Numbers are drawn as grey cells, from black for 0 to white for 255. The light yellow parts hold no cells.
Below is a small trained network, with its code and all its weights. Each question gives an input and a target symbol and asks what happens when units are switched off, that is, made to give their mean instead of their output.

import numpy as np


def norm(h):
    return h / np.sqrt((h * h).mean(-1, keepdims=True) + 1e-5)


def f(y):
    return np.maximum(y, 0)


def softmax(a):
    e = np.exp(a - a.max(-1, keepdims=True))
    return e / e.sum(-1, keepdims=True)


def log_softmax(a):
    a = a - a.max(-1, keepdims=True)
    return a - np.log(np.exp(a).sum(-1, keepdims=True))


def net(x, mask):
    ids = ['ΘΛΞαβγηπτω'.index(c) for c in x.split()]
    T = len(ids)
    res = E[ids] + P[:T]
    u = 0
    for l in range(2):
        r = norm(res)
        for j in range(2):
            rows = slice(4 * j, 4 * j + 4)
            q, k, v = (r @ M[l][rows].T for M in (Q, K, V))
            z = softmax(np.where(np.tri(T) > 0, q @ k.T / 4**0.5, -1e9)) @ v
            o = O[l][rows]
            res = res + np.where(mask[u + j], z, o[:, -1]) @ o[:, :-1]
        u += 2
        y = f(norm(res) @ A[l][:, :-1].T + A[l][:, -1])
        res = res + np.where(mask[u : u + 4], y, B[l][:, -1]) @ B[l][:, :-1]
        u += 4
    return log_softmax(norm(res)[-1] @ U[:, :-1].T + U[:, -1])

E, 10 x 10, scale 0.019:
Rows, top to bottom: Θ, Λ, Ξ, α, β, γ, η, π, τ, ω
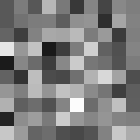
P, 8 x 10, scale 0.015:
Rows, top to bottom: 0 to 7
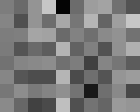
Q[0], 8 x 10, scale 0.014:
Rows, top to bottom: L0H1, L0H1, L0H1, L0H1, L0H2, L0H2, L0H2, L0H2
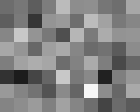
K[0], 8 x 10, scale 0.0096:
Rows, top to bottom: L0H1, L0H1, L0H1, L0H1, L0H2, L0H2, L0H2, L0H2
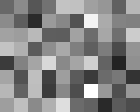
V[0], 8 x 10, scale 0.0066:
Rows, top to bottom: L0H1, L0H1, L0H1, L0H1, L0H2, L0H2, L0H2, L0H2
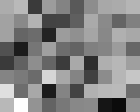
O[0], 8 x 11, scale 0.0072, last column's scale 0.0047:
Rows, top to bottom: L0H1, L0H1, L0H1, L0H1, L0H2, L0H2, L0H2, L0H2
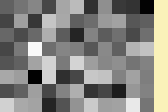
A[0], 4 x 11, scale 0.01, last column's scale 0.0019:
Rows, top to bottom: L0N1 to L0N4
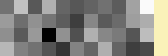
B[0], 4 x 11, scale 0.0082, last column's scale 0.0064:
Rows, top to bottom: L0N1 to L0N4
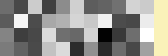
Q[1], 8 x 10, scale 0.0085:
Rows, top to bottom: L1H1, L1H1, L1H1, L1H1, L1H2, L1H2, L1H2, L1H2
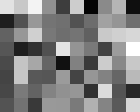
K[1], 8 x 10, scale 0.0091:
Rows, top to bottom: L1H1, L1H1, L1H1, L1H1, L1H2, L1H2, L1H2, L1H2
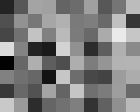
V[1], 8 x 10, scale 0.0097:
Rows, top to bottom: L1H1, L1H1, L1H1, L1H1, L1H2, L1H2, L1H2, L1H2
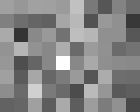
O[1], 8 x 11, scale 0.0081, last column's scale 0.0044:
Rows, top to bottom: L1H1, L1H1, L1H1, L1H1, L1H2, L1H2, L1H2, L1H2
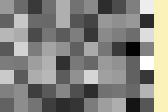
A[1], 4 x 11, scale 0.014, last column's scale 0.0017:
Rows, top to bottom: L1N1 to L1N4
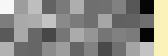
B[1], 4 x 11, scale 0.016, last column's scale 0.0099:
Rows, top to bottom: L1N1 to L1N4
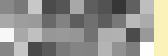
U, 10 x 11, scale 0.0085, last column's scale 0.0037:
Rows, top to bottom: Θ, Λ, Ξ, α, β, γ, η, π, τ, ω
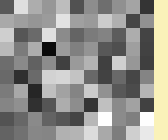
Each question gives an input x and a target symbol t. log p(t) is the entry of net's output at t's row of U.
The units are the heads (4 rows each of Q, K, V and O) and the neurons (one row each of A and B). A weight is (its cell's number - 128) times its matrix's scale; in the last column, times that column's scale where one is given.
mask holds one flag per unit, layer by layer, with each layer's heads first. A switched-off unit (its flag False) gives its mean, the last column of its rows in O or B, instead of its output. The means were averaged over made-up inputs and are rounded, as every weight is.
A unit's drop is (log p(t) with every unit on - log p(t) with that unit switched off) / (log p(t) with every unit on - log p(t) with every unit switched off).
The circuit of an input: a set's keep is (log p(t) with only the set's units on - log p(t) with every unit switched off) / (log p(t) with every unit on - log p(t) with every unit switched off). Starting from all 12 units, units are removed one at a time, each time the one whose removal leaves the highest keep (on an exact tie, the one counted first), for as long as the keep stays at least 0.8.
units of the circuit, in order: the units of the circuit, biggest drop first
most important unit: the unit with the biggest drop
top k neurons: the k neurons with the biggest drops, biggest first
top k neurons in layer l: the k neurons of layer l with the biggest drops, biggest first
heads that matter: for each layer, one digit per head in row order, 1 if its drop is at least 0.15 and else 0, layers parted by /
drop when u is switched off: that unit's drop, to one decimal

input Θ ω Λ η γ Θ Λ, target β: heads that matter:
11 / 10
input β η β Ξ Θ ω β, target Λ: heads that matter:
00 / 00
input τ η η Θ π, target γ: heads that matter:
01 / 00
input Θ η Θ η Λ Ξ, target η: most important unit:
L0N3
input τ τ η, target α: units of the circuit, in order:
L1N1; L1N2
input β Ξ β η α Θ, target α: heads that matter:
11 / 00
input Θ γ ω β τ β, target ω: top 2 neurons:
L0N3; L1N1
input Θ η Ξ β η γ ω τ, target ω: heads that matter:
01 / 01
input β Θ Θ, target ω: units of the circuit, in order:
L0N1; L0N3; L1H1; L1N1
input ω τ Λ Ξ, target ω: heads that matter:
10 / 11
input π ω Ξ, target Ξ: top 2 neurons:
L1N4; L1N2
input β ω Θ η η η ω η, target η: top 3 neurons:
L0N3; L0N2; L0N1
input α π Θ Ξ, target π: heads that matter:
00 / 10
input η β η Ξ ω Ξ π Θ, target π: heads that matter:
01 / 10
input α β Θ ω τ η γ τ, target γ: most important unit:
L0H2
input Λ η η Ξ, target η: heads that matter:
00 / 10
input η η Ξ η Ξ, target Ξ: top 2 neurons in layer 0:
L0N3; L0N2
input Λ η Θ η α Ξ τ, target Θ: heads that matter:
01 / 00
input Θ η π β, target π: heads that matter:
01 / 10
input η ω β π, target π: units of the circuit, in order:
L0H2; L1H1; L0N3
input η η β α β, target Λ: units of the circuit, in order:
L1N3
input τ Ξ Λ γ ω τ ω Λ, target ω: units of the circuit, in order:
L1H2; L1H1
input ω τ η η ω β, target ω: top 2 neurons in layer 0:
L0N3; L0N4
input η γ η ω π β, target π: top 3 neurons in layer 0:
L0N1; L0N2; L0N3
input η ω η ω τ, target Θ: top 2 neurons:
L1N2; L0N3
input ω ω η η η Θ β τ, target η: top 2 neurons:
L0N3; L0N1
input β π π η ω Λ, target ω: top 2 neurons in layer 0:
L0N3; L0N2
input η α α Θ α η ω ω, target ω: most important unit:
L1H2
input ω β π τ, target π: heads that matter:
00 / 10
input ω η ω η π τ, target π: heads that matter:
01 / 10
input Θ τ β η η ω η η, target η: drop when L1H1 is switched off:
0.1
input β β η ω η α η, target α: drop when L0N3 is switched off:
0.0
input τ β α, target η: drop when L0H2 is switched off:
-0.1
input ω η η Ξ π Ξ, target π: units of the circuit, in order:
L1H1
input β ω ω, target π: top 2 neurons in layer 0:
L0N1; L0N3
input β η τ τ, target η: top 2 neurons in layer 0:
L0N3; L0N2
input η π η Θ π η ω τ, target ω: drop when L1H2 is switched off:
0.6
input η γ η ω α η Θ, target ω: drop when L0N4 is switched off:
0.0
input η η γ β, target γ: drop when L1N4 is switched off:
0.1
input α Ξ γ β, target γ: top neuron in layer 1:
L1N4
